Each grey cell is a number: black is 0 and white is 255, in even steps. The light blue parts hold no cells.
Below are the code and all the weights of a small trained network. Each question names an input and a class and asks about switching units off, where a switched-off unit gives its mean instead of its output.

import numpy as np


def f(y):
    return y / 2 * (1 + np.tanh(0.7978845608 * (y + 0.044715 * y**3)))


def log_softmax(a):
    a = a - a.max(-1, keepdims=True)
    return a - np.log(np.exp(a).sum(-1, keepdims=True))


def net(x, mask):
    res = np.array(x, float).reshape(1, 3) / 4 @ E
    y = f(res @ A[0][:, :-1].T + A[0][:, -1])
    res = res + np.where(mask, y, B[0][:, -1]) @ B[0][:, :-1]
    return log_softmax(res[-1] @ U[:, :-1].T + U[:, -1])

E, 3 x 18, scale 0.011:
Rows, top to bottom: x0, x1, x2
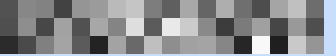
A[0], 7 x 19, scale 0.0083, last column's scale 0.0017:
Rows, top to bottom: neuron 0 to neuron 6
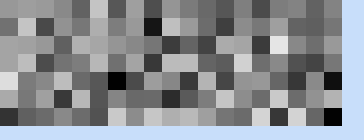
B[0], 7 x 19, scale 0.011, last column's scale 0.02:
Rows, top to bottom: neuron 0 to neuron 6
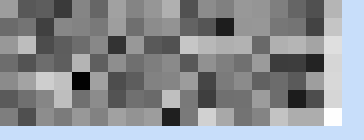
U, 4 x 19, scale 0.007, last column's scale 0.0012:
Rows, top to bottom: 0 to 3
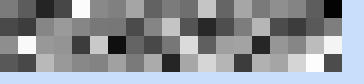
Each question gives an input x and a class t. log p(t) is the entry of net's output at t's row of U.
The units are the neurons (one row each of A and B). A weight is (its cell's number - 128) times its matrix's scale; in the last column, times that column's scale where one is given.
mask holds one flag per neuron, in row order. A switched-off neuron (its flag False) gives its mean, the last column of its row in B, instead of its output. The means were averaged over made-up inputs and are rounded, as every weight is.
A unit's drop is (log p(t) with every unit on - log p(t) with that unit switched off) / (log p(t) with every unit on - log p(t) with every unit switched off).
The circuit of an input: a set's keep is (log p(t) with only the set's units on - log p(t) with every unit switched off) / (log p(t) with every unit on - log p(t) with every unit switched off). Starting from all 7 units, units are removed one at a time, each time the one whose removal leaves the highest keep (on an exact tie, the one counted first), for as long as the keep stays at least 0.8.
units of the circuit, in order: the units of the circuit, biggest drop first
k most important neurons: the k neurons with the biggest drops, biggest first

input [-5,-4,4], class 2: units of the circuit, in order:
(neuron 4)
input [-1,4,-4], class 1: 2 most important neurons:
(neuron 6; neuron 2)
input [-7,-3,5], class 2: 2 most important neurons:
(neuron 4; neuron 3)
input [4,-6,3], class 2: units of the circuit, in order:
(neuron 3; neuron 6)
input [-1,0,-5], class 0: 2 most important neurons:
(neuron 2; neuron 4)
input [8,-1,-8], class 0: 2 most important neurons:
(neuron 2; neuron 3)
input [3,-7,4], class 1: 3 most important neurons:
(neuron 5; neuron 6; neuron 4)
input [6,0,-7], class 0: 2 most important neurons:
(neuron 2; neuron 3)
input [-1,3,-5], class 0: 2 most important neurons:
(neuron 5; neuron 4)
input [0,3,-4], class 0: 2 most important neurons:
(neuron 4; neuron 5)
